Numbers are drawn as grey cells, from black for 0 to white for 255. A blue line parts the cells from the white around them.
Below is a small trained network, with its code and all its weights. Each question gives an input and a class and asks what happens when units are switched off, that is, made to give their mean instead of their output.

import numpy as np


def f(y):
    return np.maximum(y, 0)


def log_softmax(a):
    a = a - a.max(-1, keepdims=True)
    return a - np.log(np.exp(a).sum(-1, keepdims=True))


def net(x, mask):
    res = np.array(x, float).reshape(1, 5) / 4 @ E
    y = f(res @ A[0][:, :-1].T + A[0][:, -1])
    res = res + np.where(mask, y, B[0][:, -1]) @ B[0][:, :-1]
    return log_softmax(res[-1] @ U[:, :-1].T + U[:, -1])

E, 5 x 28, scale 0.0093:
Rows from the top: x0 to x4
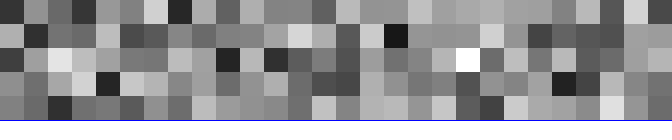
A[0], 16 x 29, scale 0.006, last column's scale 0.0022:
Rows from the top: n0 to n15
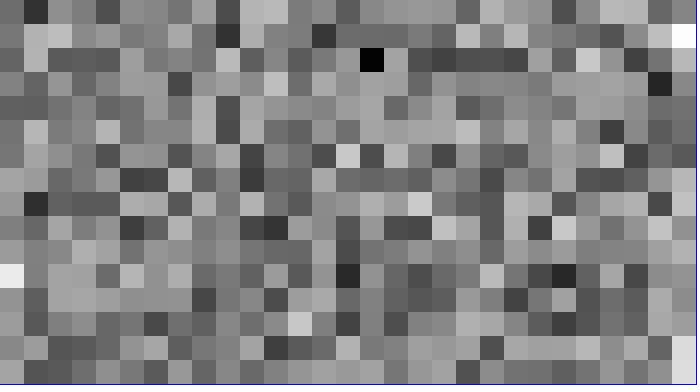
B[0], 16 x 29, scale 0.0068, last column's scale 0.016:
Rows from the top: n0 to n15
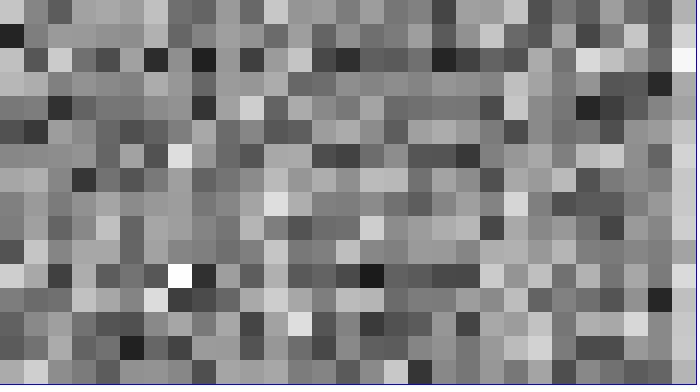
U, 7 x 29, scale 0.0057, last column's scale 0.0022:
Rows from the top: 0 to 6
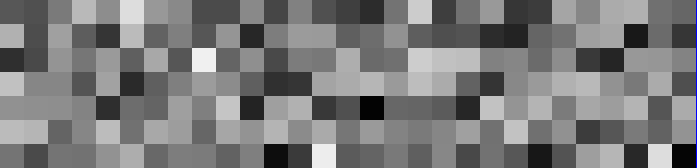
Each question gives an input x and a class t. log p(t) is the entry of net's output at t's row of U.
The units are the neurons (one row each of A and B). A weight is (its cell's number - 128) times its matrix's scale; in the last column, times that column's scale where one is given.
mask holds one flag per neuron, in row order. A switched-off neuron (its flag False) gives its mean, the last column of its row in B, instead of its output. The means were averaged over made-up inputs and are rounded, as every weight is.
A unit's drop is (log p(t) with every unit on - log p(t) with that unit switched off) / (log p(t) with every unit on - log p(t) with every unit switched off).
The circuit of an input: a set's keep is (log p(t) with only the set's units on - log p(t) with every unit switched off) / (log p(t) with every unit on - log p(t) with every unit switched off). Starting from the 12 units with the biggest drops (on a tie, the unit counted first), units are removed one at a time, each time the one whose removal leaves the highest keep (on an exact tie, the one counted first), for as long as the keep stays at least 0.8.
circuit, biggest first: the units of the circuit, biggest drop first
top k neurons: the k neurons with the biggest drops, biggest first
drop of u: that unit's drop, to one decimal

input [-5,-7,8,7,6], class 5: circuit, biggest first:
(n2)
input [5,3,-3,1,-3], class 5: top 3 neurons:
(n2; n11; n6)
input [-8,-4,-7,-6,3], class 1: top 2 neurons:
(n13; n14)
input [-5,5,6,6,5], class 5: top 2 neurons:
(n2; n9)
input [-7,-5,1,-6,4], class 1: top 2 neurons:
(n2; n11)
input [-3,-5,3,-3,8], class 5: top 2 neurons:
(n8; n10)
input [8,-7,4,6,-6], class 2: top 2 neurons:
(n11; n2)
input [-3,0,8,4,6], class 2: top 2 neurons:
(n5; n2)
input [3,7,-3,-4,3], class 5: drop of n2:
0.2
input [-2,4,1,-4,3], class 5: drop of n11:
0.0
